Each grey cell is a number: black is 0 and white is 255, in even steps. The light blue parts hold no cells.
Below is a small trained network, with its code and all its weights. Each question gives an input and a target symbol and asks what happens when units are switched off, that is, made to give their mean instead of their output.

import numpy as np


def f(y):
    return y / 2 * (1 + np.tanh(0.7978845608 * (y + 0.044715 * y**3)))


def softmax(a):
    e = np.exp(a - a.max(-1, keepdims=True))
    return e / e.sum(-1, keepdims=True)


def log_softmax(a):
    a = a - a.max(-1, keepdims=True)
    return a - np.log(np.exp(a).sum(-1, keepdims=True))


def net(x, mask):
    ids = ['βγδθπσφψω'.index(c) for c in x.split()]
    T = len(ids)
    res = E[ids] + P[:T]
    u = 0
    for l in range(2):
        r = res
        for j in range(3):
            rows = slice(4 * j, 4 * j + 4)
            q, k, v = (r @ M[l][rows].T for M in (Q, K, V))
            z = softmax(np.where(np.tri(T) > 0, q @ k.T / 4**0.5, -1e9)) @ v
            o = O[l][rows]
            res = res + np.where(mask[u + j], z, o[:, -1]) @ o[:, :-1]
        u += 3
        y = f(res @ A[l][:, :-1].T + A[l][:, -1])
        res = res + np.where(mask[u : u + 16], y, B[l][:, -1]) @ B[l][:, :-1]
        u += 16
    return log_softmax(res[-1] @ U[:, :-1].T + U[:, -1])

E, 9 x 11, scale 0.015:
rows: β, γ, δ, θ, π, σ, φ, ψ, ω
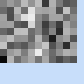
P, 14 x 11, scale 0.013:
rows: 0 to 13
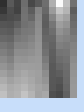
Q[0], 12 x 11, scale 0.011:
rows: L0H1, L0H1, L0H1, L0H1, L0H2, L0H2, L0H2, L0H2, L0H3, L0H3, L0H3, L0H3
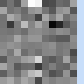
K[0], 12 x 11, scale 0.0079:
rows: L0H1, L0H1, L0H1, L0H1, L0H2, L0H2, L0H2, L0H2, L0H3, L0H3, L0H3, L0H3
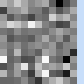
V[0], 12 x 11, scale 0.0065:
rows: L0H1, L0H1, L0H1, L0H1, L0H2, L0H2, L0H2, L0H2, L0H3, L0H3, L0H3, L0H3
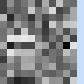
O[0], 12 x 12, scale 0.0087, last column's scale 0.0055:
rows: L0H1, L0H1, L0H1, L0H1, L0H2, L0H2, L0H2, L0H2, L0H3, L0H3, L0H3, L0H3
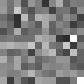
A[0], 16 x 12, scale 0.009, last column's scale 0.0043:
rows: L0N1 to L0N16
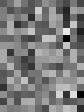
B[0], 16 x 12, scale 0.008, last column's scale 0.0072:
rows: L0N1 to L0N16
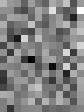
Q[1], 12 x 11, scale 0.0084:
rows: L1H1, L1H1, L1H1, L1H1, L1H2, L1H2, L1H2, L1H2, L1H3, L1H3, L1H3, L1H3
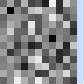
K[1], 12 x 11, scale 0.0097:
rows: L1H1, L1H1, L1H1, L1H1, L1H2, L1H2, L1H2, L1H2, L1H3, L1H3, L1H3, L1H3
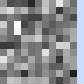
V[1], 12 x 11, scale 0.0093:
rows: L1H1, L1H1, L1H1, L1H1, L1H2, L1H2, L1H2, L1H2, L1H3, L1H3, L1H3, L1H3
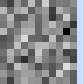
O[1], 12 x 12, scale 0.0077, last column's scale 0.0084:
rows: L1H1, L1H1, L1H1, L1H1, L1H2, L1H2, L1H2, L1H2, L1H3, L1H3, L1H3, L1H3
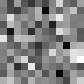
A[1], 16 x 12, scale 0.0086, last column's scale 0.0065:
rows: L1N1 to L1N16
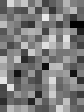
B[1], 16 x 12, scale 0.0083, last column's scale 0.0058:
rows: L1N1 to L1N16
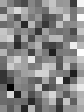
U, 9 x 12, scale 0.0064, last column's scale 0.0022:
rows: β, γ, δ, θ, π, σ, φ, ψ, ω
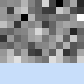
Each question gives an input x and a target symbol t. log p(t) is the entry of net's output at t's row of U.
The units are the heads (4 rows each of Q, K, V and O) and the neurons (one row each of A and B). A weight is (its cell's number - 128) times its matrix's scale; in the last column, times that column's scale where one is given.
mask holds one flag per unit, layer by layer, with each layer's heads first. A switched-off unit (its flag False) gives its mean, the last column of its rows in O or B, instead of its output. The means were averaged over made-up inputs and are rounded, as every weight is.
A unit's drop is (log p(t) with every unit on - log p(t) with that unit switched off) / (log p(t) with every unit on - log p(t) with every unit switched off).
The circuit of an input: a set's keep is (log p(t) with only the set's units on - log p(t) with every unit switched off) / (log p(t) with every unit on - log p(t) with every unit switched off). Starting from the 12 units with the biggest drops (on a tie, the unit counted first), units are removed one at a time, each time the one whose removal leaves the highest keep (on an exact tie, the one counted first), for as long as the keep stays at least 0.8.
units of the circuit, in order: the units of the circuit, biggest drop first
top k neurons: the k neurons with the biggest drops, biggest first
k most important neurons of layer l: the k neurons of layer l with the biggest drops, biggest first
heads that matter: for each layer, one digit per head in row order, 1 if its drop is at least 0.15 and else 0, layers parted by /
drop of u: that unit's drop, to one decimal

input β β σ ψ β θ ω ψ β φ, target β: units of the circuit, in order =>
L1H1
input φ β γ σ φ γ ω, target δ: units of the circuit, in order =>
L0H2; L1N16; L1H1
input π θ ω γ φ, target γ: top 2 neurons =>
L0N8; L1N3
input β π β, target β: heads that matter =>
000 / 110
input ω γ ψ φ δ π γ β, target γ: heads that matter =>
001 / 011
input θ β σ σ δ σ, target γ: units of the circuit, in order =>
L1H2; L0N10
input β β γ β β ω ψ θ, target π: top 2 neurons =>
L1N11; L0N4
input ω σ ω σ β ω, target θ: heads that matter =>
011 / 110
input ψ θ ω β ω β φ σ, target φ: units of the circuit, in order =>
L1N15; L1H2; L0N14
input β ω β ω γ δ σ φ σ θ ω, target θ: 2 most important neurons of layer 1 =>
L1N7; L1N3
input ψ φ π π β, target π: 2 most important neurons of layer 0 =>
L0N3; L0N2
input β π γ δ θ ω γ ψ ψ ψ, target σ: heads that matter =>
001 / 010
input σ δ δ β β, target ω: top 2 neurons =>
L0N3; L0N2
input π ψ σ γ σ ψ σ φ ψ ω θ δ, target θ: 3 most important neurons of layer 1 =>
L1N7; L1N3; L1N6
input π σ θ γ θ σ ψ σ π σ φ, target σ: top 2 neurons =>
L0N9; L0N14
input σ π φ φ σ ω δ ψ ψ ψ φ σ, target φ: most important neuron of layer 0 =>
L0N5
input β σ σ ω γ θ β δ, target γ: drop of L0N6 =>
-0.1
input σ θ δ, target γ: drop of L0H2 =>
0.1
